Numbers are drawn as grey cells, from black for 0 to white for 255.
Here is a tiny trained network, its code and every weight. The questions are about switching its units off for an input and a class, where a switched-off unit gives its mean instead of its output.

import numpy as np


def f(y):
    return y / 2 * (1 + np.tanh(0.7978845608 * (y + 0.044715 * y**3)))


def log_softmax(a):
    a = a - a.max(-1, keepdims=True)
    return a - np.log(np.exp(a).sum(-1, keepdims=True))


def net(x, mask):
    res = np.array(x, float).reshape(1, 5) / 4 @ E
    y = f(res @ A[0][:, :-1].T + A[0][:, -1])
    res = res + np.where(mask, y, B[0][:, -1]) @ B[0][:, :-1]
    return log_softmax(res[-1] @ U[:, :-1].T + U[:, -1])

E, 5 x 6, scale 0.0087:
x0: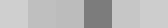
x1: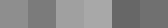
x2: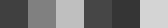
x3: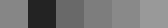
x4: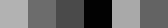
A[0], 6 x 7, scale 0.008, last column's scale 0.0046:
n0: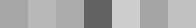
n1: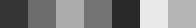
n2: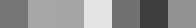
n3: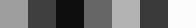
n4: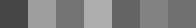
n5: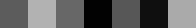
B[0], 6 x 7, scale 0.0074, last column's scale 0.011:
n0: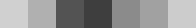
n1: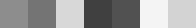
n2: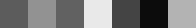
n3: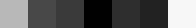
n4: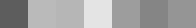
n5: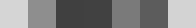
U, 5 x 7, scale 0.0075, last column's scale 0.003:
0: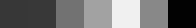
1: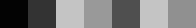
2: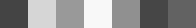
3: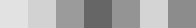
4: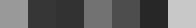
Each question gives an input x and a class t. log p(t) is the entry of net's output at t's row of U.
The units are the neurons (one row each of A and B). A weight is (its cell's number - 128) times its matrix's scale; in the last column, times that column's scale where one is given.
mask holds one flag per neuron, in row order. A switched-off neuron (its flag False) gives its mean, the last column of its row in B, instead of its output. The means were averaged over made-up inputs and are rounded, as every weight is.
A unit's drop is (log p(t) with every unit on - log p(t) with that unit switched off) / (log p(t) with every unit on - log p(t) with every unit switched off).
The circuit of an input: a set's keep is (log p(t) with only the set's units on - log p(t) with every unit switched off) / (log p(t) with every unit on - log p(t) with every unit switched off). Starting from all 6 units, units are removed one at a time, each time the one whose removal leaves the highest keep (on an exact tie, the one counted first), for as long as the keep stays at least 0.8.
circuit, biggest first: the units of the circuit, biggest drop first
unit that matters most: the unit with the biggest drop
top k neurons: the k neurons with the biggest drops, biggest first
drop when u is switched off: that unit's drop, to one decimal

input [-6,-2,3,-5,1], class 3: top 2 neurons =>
n3, n2
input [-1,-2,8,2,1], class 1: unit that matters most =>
n0
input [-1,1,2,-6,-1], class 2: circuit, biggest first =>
n3, n0
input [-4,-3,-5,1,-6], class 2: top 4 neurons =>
n5, n4, n2, n0
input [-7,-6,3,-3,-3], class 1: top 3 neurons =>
n3, n1, n0
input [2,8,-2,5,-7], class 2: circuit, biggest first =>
n2, n3
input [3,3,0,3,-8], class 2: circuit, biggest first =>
n2, n3
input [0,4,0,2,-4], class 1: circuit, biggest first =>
n5, n3
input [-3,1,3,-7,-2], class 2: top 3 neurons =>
n3, n2, n4
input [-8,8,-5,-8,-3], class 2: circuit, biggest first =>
n4, n2
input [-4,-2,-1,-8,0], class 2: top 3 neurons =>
n3, n0, n4
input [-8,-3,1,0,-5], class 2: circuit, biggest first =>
n4, n3
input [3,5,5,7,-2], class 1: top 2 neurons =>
n5, n0
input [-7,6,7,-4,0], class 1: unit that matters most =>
n1
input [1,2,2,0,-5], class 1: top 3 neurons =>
n1, n5, n0
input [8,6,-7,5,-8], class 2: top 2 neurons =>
n2, n3
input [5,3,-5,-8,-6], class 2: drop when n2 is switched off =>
0.2
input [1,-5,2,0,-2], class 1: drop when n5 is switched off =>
0.5
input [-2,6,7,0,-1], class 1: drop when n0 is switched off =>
0.1
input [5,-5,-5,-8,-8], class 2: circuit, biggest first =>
n2
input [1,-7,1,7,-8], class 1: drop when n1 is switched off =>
0.1
